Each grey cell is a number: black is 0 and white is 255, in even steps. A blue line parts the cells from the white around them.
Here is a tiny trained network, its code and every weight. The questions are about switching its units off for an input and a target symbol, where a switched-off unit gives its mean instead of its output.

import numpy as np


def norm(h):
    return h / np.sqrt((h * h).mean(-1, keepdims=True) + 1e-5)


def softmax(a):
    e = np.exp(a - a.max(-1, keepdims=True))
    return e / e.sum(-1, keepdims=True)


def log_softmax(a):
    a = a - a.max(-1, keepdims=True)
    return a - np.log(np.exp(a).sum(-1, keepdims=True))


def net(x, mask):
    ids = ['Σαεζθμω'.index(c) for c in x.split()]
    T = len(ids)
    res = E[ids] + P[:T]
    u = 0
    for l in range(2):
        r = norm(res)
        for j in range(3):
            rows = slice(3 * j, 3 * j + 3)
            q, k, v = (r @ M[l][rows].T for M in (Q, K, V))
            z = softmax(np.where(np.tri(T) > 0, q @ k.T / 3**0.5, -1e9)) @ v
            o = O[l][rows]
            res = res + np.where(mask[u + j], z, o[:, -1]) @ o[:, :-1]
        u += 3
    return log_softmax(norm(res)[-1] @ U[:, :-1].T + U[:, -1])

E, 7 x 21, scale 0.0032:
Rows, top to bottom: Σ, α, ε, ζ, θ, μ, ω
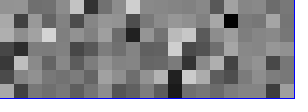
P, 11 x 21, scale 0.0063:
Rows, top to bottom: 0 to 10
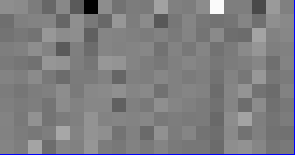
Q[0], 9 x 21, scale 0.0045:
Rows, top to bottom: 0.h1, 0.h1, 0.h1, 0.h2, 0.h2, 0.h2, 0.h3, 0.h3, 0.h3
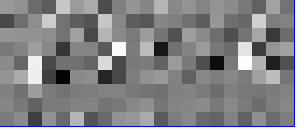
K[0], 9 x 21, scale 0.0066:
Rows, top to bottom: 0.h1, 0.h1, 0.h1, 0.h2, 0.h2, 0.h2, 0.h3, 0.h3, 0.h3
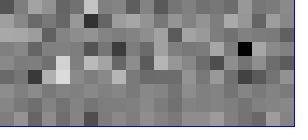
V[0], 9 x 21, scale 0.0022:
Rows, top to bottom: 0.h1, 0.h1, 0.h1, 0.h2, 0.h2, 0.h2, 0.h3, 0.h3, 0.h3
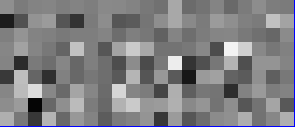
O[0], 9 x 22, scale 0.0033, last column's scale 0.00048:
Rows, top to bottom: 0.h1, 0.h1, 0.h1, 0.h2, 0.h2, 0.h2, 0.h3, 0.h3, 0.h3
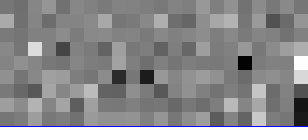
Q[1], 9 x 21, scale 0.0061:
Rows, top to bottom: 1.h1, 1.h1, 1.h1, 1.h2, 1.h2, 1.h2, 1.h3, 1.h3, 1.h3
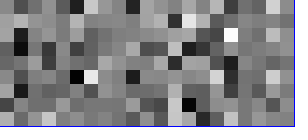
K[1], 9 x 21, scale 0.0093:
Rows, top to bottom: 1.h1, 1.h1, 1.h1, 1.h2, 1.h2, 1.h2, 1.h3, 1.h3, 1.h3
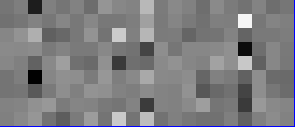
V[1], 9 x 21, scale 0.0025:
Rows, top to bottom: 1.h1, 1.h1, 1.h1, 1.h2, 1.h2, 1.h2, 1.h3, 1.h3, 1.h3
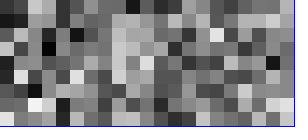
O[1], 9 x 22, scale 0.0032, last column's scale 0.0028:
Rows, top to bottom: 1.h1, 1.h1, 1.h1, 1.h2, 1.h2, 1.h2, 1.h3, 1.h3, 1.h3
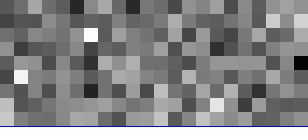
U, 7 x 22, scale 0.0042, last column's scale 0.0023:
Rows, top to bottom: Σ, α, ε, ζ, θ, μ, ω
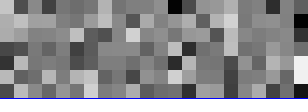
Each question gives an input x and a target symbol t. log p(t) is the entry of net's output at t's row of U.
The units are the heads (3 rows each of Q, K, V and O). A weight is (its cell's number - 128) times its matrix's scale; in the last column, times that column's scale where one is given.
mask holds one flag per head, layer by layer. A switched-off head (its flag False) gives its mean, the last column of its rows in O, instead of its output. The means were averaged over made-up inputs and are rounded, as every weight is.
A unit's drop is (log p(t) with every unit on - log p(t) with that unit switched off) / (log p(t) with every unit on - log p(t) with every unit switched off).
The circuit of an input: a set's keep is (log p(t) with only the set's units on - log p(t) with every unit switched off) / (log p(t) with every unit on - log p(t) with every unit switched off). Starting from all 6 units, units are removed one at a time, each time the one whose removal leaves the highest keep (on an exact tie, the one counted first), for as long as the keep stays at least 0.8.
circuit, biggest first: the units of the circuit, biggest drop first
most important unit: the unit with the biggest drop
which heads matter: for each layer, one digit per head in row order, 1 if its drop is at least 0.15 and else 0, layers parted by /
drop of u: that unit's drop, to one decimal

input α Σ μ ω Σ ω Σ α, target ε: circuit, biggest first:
[0.h2 1.h1 1.h3]
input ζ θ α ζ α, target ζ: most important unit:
0.h2
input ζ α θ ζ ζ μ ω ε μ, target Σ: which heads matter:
010 / 110
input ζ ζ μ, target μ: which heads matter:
000 / 110
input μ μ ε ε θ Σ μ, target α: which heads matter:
010 / 110
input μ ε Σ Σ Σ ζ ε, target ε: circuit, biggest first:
[0.h2 1.h1 1.h2 1.h3]
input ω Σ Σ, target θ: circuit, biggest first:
[0.h2 1.h2]
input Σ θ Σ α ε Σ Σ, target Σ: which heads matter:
011 / 011
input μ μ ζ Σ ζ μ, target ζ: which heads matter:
010 / 011
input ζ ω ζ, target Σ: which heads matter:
110 / 100
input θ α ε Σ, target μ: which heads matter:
000 / 010
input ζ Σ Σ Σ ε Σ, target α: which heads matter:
010 / 111
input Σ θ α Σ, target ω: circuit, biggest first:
[1.h1 1.h2]
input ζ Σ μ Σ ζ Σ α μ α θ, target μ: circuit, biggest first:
[0.h2 1.h2]
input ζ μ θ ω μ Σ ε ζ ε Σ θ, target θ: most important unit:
1.h3
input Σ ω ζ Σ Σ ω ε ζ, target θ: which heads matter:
010 / 010
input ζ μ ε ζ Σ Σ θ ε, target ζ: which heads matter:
010 / 110
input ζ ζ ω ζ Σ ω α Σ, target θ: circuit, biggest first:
[1.h1 0.h2]
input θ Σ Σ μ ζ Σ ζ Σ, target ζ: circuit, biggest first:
[1.h1 0.h2 1.h2]
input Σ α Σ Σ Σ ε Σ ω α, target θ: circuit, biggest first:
[1.h2]
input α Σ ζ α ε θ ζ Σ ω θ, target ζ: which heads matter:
010 / 011
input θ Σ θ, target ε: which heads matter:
010 / 101
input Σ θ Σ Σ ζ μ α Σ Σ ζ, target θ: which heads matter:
010 / 110
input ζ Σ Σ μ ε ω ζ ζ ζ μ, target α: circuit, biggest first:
[0.h2 1.h2]
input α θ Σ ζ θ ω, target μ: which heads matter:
000 / 010
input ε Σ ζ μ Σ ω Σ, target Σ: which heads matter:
010 / 011
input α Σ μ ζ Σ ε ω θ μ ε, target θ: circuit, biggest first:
[1.h2]
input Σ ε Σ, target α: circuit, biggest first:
[1.h2 1.h1 0.h2]
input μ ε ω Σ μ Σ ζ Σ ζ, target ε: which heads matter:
010 / 100
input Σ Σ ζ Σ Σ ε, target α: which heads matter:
011 / 111
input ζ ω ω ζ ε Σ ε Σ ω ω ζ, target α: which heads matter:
010 / 101
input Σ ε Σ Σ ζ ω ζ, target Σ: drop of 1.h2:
0.1
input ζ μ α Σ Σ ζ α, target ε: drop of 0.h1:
0.0
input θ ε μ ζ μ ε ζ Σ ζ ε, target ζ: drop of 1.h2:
0.3
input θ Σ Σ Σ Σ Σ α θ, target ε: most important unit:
1.h1
